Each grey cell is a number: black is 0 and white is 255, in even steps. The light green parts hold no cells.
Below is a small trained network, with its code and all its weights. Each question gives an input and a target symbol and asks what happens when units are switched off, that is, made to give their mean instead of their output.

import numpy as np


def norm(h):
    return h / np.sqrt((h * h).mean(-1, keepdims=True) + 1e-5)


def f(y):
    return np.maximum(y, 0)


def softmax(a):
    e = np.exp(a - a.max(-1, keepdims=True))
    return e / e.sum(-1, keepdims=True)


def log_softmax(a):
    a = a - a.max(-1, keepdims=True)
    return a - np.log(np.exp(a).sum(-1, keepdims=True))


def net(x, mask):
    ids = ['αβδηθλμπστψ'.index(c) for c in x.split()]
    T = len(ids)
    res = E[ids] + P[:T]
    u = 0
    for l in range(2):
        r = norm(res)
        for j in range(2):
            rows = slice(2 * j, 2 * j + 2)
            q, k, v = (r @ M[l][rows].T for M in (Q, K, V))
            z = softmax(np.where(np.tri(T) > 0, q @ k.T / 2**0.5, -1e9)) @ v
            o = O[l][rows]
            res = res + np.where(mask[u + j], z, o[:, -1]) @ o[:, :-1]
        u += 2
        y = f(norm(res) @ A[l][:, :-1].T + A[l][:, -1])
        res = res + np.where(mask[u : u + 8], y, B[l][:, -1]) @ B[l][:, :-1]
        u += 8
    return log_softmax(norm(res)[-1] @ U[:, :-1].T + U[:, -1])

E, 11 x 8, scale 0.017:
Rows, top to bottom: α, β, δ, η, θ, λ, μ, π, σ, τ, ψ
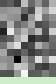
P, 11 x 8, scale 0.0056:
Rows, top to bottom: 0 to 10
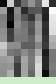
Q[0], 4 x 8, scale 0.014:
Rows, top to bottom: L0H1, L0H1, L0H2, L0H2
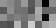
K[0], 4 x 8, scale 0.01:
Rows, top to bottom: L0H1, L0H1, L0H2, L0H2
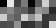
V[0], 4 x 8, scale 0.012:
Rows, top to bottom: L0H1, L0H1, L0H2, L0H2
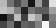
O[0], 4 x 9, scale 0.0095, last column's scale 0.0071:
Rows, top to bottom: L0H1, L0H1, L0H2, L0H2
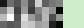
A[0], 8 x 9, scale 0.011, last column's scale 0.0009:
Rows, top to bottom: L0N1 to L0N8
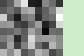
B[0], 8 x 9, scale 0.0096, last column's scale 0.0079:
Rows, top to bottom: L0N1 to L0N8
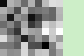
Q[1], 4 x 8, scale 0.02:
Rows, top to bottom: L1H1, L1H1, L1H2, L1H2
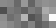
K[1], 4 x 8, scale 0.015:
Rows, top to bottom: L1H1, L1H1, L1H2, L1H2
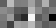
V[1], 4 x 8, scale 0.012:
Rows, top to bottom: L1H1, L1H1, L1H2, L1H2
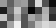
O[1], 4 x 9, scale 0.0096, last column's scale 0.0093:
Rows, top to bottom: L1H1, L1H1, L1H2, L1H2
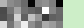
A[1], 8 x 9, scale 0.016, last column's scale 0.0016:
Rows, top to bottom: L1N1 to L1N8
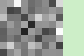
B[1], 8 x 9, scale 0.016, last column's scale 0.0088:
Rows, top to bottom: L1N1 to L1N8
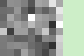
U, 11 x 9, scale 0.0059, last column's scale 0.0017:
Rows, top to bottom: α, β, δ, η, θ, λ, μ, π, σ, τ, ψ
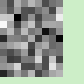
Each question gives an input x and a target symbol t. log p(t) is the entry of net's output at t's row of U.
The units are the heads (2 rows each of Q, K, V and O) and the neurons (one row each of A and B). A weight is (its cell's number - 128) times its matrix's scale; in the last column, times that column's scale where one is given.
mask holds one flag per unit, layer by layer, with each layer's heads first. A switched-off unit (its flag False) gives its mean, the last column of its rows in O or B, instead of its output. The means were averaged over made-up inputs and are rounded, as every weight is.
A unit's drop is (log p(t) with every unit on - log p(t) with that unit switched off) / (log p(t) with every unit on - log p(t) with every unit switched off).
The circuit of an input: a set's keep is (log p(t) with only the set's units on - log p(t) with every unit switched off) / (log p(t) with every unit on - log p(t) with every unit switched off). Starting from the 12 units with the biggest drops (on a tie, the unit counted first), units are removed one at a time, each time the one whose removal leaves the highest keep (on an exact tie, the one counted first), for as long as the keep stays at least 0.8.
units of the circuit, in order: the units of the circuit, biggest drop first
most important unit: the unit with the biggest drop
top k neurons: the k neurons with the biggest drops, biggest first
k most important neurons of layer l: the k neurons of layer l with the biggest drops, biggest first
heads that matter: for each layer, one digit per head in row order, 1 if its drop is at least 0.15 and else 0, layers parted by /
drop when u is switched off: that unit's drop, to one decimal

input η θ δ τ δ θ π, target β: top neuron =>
(L1N5)
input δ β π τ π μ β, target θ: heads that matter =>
11 / 10
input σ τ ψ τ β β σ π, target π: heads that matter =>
11 / 00
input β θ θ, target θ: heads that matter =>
01 / 00
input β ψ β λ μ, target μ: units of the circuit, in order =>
(L1H2, L1N4)
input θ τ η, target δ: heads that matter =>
00 / 01
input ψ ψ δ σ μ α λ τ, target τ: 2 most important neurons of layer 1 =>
(L1N1, L1N4)
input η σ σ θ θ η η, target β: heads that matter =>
10 / 01
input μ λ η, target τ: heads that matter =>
11 / 01
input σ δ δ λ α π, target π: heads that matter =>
11 / 00
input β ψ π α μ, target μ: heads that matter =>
10 / 01
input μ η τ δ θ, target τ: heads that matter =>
01 / 01
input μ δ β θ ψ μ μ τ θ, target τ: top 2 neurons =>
(L0N5, L1N1)
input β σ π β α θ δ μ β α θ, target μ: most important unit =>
L0H1
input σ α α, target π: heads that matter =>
11 / 10
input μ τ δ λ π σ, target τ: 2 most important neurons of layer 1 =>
(L1N2, L1N4)
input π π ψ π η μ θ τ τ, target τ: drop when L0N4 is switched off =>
-0.1
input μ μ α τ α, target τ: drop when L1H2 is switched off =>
0.1
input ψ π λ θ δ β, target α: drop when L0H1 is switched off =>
0.6
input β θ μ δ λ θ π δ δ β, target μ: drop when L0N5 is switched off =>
0.2
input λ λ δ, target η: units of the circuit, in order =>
(L1H2)
